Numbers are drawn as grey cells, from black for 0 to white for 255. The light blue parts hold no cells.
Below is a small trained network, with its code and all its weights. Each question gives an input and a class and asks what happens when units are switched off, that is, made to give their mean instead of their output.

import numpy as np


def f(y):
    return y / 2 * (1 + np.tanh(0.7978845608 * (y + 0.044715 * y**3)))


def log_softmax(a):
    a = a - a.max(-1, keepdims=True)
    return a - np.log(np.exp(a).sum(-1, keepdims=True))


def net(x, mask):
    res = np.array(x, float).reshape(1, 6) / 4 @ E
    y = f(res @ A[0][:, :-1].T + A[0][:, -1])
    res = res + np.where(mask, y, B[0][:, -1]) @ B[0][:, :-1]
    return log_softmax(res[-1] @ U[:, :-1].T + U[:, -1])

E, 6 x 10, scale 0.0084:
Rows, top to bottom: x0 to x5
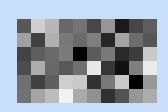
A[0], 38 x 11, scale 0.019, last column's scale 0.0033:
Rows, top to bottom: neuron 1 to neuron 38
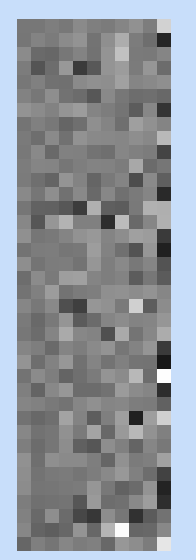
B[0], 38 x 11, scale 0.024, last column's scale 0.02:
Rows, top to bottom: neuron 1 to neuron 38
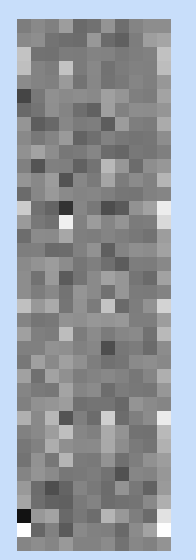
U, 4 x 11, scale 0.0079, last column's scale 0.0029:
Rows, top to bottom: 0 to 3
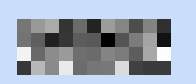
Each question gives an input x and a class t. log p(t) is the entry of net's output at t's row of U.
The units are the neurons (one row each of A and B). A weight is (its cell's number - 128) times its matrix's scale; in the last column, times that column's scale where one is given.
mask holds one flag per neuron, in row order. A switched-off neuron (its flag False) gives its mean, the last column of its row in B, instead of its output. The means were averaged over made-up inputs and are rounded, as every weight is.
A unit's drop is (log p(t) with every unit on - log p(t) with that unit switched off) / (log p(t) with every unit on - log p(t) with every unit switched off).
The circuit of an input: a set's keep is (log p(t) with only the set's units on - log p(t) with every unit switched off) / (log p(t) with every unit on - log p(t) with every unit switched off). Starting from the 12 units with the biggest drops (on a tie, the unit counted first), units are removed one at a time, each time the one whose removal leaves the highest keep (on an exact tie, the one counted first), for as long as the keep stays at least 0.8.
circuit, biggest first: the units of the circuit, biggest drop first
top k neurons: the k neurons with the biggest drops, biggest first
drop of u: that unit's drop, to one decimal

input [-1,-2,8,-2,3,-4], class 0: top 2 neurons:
neuron 36; neuron 15
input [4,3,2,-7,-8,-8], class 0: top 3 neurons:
neuron 36; neuron 15; neuron 6
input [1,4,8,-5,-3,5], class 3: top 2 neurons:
neuron 37; neuron 36
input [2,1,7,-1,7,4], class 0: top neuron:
neuron 29
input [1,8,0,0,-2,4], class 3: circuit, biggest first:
neuron 37; neuron 14; neuron 29
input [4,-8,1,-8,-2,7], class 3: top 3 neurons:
neuron 37; neuron 14; neuron 29
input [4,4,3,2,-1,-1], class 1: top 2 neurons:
neuron 29; neuron 14
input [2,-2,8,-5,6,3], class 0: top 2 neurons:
neuron 29; neuron 36
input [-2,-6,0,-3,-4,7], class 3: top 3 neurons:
neuron 37; neuron 14; neuron 29
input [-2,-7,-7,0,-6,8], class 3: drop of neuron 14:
0.3
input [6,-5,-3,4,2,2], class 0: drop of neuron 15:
0.3
